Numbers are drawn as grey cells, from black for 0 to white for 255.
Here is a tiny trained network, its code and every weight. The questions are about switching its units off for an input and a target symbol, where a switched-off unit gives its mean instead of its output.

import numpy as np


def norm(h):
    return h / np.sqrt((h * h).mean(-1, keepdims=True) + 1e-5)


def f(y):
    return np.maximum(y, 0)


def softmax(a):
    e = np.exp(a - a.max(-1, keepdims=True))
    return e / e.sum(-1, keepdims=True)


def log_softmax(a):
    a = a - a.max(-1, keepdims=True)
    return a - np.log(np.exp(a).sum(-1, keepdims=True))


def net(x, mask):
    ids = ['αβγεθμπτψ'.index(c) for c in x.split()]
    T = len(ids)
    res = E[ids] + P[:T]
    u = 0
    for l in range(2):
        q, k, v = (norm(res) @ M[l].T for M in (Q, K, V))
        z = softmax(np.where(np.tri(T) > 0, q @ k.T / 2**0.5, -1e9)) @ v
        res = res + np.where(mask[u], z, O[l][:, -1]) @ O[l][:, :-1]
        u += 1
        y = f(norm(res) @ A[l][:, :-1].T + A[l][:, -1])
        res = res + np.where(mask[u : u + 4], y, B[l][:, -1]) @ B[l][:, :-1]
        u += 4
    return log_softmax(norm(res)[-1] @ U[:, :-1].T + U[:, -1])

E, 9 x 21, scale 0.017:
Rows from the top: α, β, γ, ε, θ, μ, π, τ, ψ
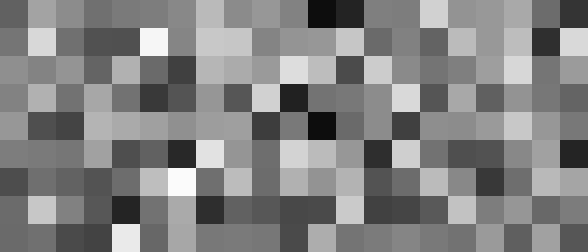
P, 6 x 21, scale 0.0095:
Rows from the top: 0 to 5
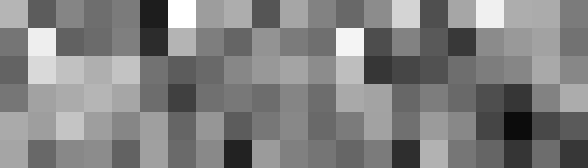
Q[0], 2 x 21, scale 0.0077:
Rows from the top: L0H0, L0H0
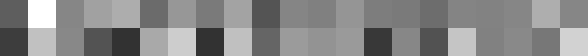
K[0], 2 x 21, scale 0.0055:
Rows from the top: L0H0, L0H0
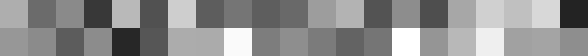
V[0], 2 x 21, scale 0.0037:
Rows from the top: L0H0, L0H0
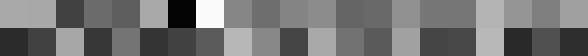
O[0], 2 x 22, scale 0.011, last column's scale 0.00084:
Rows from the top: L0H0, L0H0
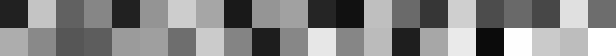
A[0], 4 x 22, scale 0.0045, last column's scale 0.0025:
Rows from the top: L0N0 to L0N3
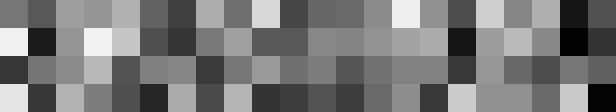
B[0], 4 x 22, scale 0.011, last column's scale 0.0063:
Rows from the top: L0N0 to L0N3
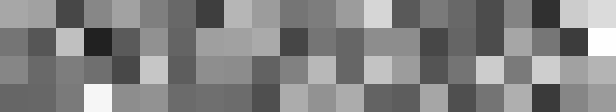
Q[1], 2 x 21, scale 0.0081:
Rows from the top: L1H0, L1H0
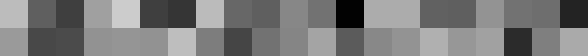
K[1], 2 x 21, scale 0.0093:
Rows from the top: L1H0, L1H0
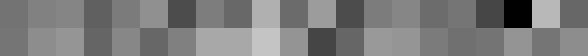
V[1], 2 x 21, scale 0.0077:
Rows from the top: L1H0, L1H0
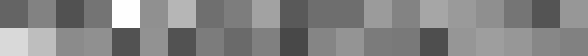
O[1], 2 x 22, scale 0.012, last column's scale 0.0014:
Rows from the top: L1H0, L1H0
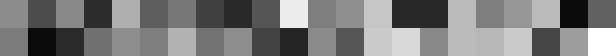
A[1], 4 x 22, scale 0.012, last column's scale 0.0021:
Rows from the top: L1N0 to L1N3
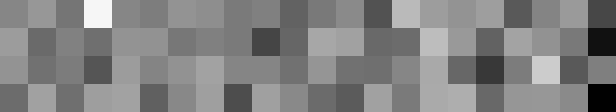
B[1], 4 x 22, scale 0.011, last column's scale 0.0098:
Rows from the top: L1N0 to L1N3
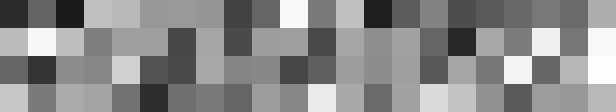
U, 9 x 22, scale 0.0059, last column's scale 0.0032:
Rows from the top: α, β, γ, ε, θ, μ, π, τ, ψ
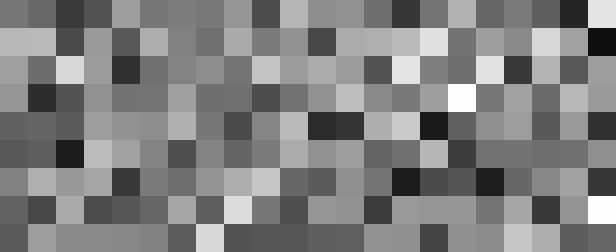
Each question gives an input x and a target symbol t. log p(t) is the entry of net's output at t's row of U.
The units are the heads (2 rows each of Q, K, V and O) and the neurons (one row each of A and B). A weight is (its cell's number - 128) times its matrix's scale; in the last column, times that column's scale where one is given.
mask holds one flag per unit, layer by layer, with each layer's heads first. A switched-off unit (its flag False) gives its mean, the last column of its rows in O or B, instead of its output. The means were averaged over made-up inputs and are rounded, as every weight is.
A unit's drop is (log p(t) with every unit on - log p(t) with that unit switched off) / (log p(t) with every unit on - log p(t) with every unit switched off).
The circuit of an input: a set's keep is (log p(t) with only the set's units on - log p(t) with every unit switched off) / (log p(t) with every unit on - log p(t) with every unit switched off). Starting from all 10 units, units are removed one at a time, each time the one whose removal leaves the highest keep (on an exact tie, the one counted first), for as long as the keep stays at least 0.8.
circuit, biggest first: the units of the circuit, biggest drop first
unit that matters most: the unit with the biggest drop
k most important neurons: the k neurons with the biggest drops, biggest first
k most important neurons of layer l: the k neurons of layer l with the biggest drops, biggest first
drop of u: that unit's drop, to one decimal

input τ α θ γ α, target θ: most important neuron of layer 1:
(L1N1)
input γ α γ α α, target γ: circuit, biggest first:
(L1N3; L0N1)
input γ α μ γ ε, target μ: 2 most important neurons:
(L1N0; L0N0)
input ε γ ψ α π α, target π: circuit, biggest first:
(L0N0; L1H0)
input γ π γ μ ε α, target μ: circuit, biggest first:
(L1H0; L1N0)
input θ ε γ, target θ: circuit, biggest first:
(L0H0; L1H0)
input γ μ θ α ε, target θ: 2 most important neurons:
(L0N2; L1N3)
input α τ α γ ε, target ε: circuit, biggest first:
(L1H0; L1N1)
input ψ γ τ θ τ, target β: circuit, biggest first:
(L1N1; L0H0; L1H0)
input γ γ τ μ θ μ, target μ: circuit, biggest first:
(L1H0; L1N0)
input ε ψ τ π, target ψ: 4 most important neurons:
(L1N1; L0N0; L0N3; L1N2)
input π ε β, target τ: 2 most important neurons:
(L1N1; L0N1)
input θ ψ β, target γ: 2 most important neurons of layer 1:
(L1N2; L1N0)
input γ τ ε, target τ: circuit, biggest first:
(L1H0; L1N1)
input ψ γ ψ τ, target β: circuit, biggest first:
(L0H0; L1N1; L1H0)
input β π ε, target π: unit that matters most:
L0N0
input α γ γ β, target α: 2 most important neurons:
(L0N0; L1N1)
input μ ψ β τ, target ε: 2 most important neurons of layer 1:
(L1N3; L1N1)
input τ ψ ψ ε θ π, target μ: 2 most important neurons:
(L1N0; L0N0)
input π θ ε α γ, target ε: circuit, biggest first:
(L1N1; L0H0; L1N3; L0N1)
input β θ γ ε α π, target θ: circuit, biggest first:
(L0H0)
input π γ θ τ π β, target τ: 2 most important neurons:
(L1N1; L0N0)
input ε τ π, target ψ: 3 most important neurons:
(L0N3; L1N1; L0N0)
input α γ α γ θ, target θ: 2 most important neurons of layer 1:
(L1N1; L1N3)
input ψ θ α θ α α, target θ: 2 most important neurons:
(L0N2; L0N0)
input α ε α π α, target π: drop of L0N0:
0.4
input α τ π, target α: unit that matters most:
L1H0
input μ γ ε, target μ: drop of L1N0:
0.8
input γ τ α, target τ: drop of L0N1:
0.2
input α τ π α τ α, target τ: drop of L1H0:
0.1
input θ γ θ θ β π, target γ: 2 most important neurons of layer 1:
(L1N2; L1N0)
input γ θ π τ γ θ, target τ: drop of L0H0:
0.4
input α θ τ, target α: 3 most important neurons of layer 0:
(L0N1; L0N3; L0N0)
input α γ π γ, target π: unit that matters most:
L1H0
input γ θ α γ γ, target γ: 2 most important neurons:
(L1N3; L1N2)
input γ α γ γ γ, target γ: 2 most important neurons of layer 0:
(L0N0; L0N1)
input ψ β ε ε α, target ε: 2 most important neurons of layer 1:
(L1N1; L1N3)
